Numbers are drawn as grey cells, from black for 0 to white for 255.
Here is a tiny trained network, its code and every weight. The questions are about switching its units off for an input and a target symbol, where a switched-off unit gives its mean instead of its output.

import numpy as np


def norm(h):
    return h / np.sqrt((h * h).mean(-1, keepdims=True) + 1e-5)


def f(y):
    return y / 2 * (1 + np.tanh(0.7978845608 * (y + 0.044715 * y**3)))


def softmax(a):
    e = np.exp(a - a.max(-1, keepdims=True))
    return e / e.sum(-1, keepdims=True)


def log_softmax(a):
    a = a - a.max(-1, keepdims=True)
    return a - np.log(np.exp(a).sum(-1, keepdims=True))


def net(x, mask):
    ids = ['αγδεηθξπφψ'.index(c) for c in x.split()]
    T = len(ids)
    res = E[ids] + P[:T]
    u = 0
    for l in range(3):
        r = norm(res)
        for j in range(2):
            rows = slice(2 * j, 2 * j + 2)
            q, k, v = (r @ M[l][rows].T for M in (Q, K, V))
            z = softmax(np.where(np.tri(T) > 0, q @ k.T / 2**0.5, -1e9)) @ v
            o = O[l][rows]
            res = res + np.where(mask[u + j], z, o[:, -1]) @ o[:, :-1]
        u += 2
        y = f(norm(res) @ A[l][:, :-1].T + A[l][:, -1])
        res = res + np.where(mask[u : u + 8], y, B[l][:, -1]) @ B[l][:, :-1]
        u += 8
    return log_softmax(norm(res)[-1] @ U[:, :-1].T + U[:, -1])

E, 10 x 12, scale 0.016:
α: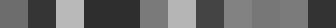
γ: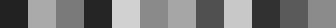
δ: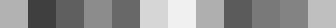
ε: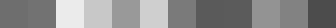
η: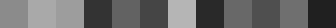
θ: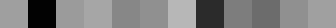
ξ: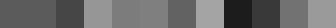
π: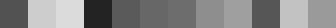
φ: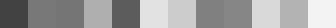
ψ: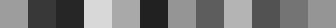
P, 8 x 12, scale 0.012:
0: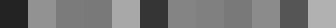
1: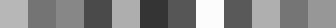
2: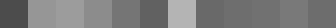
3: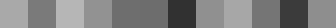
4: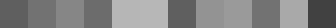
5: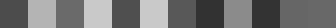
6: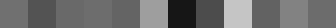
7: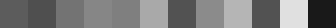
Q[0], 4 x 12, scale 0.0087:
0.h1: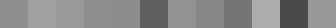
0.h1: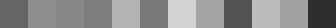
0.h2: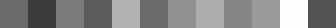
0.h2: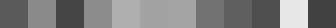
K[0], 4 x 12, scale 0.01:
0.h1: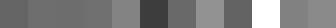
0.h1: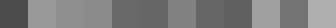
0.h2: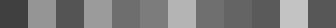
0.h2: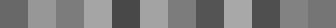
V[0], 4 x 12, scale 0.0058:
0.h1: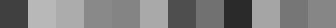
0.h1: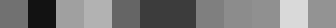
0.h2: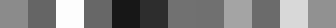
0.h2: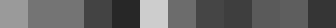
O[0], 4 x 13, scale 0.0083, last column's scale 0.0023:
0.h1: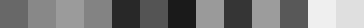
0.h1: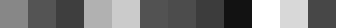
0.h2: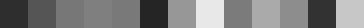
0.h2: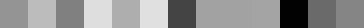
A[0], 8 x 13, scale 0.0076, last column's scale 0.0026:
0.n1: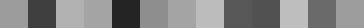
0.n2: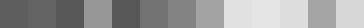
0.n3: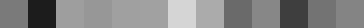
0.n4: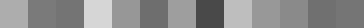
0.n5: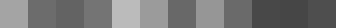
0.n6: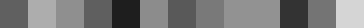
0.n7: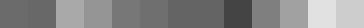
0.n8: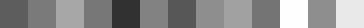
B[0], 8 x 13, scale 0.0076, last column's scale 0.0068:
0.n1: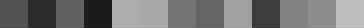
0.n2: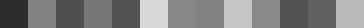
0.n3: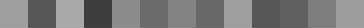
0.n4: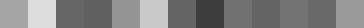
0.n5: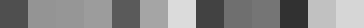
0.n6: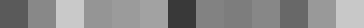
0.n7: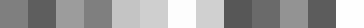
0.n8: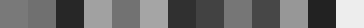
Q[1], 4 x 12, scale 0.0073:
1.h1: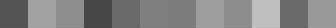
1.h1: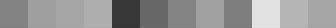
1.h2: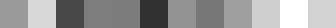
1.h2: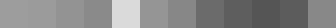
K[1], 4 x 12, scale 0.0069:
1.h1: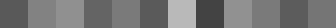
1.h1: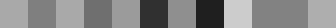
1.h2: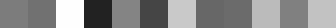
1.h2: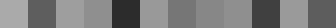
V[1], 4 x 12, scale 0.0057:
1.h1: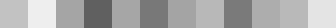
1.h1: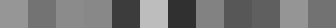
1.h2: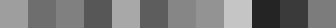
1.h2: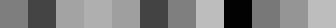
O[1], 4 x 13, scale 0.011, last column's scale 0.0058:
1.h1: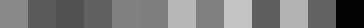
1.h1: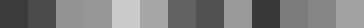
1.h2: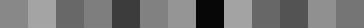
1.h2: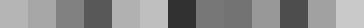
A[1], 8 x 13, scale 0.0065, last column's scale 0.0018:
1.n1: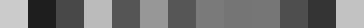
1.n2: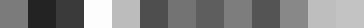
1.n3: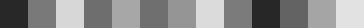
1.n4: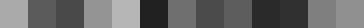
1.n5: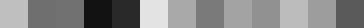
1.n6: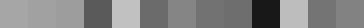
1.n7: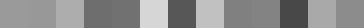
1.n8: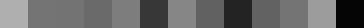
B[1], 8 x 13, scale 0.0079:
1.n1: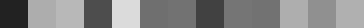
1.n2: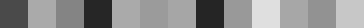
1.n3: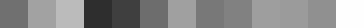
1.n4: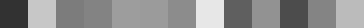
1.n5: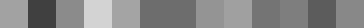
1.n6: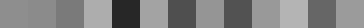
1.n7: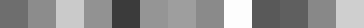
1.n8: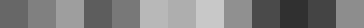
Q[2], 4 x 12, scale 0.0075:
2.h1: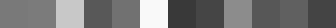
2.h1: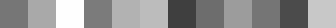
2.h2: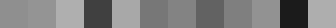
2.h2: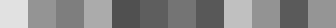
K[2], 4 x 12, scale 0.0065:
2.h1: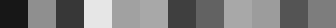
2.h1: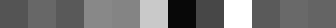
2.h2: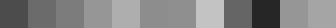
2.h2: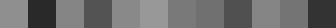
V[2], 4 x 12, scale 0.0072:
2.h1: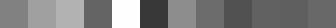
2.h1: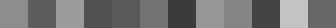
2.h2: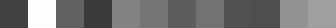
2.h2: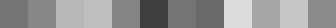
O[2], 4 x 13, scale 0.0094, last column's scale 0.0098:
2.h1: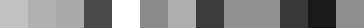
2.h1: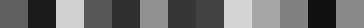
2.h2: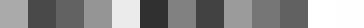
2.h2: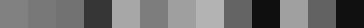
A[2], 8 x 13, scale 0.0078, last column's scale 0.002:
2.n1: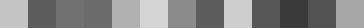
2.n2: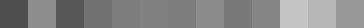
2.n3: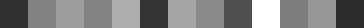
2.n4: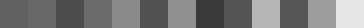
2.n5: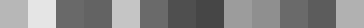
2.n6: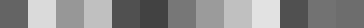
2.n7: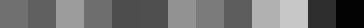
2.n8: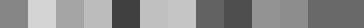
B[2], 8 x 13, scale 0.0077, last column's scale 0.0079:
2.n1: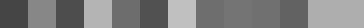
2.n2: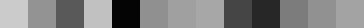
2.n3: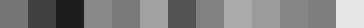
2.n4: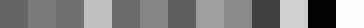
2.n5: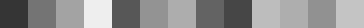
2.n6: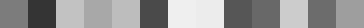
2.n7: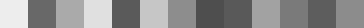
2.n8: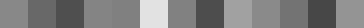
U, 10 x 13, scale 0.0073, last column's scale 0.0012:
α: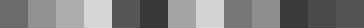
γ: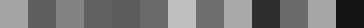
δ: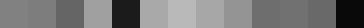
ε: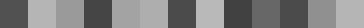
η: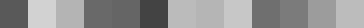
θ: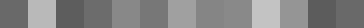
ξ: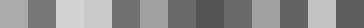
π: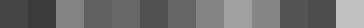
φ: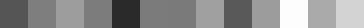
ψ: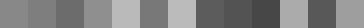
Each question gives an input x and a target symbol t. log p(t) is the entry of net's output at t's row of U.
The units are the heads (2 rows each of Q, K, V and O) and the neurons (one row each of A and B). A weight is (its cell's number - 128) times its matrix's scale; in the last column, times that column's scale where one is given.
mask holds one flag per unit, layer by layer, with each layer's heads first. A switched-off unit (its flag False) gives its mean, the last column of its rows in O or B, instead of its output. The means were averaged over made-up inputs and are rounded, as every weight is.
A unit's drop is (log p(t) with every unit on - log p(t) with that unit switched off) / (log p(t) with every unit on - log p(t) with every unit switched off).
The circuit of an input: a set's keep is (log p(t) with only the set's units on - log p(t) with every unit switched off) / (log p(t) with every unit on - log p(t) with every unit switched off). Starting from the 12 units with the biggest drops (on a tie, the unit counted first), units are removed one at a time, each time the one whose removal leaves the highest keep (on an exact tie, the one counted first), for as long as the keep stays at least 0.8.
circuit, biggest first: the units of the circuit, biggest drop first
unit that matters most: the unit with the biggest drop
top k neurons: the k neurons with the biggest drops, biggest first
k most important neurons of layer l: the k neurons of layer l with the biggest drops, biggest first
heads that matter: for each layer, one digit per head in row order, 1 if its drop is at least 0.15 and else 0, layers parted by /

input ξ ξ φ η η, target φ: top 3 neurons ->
(0.n8; 0.n2; 1.n3)
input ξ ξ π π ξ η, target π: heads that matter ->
11 / 00 / 10
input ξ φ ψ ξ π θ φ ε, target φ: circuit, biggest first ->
(2.h1; 0.n2)
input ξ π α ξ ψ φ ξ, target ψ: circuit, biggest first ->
(0.h1)
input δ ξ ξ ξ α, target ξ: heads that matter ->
01 / 01 / 00
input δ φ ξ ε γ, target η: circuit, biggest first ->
(0.h1; 0.n8; 1.n3)
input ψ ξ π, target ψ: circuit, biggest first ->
(0.n8; 2.h1)
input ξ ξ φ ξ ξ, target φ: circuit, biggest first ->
(0.n8; 2.h1; 0.n2; 0.h2)
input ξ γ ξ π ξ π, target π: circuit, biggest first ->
(0.n8; 0.h2; 2.h1)
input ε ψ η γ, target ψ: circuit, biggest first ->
(0.h1; 0.h2; 1.n7)
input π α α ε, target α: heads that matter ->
01 / 00 / 00
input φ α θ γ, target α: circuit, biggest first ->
(0.h2; 2.n6; 1.h1)
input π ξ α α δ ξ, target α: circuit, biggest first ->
(0.h2; 2.n6)
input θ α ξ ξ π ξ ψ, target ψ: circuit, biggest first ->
(0.h1; 2.h1)
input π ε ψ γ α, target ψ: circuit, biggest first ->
(2.h1)
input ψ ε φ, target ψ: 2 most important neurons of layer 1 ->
(1.n7; 1.n4)
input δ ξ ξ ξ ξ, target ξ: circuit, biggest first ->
(0.h2; 2.h2)
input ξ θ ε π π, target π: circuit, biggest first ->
(2.h1; 0.n8)
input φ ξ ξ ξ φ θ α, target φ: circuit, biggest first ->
(0.n2; 2.h1)
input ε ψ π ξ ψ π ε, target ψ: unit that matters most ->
1.h2
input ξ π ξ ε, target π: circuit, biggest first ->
(0.h2; 0.n1)
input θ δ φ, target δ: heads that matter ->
00 / 00 / 01
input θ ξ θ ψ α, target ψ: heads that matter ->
10 / 00 / 10
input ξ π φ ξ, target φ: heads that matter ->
00 / 00 / 10
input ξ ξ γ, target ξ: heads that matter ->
01 / 01 / 01
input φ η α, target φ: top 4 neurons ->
(0.n2; 0.n8; 1.n3; 1.n1)
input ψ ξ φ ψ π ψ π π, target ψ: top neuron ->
(1.n4)
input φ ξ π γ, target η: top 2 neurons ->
(0.n8; 1.n7)
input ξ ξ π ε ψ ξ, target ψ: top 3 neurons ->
(2.n4; 1.n3; 0.n5)
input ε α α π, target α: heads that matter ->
01 / 00 / 00
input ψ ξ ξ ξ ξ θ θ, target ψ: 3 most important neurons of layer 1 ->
(1.n7; 1.n3; 1.n1)
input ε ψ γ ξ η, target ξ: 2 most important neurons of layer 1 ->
(1.n4; 1.n8)
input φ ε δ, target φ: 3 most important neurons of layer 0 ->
(0.n2; 0.n8; 0.n5)
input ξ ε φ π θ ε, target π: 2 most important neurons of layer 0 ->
(0.n7; 0.n1)
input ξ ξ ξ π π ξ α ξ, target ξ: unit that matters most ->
0.h2
